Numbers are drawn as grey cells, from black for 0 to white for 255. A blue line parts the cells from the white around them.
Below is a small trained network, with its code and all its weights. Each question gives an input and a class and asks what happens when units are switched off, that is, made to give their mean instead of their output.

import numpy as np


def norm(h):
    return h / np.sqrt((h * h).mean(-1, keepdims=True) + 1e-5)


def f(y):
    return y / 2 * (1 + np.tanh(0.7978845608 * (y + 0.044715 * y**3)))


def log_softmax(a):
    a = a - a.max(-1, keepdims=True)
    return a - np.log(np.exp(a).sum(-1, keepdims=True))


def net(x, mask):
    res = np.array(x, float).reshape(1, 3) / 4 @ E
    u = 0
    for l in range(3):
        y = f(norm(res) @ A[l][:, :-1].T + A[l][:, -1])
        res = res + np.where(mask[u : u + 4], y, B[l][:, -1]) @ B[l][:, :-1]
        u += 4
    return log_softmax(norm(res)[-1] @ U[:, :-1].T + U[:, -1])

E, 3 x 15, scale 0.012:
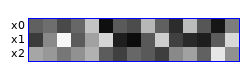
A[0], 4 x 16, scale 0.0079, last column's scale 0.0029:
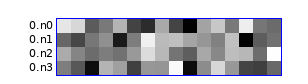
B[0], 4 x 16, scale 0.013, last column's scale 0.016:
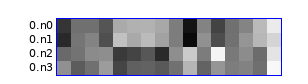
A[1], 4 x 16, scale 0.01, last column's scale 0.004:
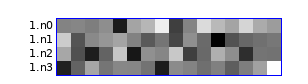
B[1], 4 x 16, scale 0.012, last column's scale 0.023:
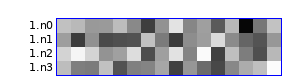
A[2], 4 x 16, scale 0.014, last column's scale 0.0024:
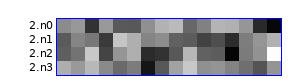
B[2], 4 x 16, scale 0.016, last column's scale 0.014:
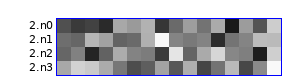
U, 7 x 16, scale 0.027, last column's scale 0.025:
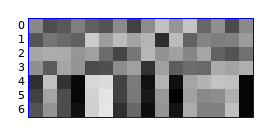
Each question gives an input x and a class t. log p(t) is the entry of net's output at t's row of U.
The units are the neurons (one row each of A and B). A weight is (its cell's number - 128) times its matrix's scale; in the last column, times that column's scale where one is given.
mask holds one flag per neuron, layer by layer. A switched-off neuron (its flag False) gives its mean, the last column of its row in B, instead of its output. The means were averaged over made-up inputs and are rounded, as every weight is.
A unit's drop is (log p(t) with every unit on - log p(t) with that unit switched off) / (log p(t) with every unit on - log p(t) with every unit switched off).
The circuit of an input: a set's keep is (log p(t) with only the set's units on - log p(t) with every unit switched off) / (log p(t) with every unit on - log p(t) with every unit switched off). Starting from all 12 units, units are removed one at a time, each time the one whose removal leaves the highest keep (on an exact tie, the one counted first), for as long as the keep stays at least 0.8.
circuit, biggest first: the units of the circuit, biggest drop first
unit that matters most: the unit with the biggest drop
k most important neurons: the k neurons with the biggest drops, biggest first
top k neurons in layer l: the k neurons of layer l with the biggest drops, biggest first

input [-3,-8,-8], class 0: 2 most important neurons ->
(0.n2 0.n0)
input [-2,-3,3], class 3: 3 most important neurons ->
(0.n2 2.n2 0.n1)
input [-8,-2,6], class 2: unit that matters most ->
1.n0
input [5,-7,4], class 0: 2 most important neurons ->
(0.n3 2.n0)
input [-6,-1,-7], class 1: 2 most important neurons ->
(0.n1 2.n3)
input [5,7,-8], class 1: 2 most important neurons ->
(0.n3 2.n2)
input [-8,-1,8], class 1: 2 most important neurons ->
(0.n0 0.n3)
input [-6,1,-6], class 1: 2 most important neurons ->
(0.n1 0.n3)
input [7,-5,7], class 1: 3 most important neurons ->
(0.n0 0.n2 1.n0)
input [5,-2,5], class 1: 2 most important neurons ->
(0.n0 0.n2)
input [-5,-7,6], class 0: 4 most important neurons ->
(0.n2 2.n0 0.n1 1.n2)
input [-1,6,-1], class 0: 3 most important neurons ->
(0.n0 0.n1 2.n2)
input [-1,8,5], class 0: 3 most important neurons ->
(2.n2 0.n0 0.n1)
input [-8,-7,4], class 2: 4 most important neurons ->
(1.n0 0.n2 0.n1 2.n3)
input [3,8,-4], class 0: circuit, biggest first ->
(2.n2)
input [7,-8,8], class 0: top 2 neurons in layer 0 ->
(0.n3 0.n1)
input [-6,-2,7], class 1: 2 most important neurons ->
(0.n0 2.n3)
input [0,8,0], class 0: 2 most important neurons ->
(2.n2 0.n0)
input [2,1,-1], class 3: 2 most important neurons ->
(2.n2 1.n0)
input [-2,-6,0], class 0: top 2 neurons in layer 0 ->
(0.n2 0.n3)
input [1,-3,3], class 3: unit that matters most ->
0.n3
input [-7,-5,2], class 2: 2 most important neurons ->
(1.n0 0.n2)
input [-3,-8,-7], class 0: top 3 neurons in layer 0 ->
(0.n2 0.n0 0.n3)
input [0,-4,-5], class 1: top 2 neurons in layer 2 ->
(2.n3 2.n1)
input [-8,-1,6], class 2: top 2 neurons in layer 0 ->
(0.n1 0.n2)
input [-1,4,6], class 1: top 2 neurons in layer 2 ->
(2.n2 2.n3)
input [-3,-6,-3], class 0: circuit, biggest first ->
(0.n2)
